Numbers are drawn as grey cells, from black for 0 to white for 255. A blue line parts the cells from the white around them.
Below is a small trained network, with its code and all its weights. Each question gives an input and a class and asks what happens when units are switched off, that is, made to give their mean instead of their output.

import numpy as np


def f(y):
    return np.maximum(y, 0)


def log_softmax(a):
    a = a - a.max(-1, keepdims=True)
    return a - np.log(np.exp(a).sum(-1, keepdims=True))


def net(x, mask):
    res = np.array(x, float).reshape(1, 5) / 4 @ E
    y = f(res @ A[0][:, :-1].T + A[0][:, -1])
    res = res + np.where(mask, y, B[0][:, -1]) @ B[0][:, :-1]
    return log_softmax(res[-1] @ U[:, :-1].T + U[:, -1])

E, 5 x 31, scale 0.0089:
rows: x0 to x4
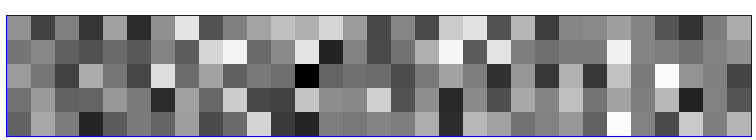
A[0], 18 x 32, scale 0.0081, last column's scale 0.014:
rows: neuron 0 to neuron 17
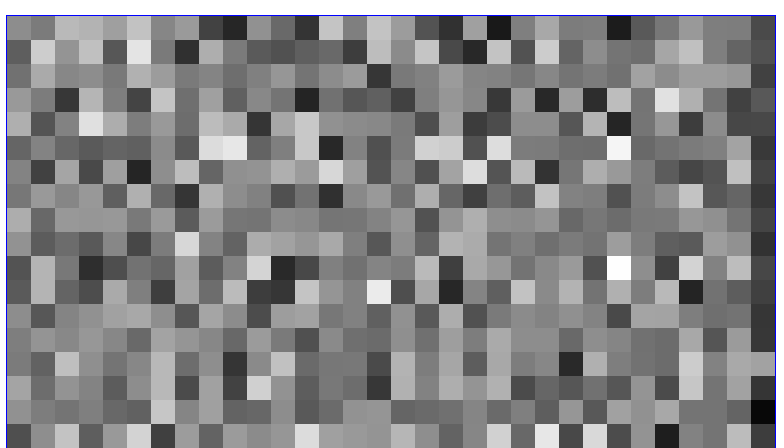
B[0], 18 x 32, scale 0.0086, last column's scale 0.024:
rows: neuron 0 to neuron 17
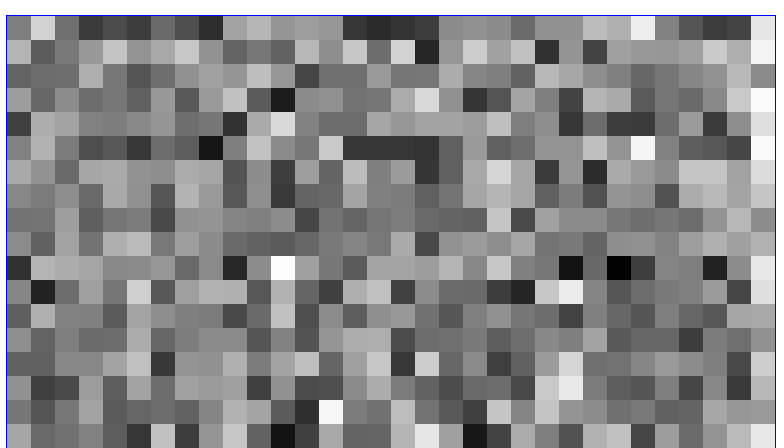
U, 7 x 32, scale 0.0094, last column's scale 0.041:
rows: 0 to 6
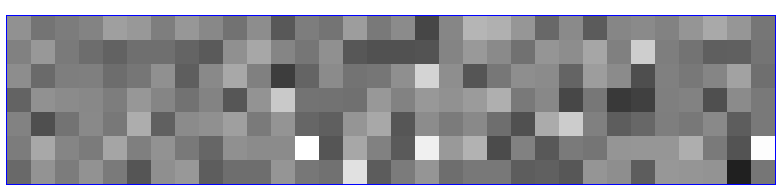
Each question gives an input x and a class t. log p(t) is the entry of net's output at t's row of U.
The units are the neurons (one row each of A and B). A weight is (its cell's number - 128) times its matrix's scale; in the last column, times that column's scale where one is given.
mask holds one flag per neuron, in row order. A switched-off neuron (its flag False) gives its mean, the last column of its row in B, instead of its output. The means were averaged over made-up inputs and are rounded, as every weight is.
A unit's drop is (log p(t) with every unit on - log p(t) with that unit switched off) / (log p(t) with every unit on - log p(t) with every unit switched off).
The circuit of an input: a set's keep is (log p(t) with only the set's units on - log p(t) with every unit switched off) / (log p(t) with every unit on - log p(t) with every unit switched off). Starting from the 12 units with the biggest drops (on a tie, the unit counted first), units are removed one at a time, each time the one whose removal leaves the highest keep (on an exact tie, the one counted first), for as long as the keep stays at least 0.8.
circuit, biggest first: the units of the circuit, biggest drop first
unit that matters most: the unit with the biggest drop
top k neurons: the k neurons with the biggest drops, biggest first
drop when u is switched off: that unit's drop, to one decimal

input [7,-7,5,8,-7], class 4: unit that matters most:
neuron 11
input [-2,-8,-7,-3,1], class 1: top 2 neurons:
[neuron 0; neuron 3]
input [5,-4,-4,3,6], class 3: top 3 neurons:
[neuron 10; neuron 1; neuron 5]
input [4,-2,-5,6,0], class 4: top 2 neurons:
[neuron 11; neuron 3]
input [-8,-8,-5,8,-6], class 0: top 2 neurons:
[neuron 1; neuron 5]
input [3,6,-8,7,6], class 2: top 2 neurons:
[neuron 17; neuron 0]
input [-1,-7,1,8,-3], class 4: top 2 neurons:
[neuron 11; neuron 5]
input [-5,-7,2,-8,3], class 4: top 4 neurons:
[neuron 15; neuron 14; neuron 5; neuron 13]
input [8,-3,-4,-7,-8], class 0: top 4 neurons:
[neuron 6; neuron 10; neuron 9; neuron 11]
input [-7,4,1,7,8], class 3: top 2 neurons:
[neuron 10; neuron 6]
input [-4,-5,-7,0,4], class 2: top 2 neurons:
[neuron 17; neuron 5]
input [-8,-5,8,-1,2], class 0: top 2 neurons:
[neuron 1; neuron 17]
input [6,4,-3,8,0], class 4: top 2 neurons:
[neuron 11; neuron 1]
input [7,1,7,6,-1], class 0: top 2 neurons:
[neuron 6; neuron 17]
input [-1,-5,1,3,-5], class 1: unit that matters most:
neuron 0
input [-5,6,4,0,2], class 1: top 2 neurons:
[neuron 5; neuron 6]
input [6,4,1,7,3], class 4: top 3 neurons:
[neuron 11; neuron 1; neuron 7]
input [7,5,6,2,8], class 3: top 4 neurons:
[neuron 10; neuron 1; neuron 7; neuron 17]
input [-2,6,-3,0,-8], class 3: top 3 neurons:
[neuron 4; neuron 0; neuron 12]
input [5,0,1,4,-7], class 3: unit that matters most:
neuron 4
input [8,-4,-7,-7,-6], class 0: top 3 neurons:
[neuron 6; neuron 3; neuron 9]
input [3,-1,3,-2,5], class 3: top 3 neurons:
[neuron 10; neuron 17; neuron 1]
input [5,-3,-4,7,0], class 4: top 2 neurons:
[neuron 11; neuron 1]
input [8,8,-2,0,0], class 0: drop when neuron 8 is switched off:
0.0
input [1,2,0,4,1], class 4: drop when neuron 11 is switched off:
0.2
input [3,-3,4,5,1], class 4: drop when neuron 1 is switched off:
0.1
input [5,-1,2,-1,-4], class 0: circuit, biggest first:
[neuron 6]
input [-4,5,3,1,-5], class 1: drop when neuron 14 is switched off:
0.1
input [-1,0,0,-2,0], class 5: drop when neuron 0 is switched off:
-0.1
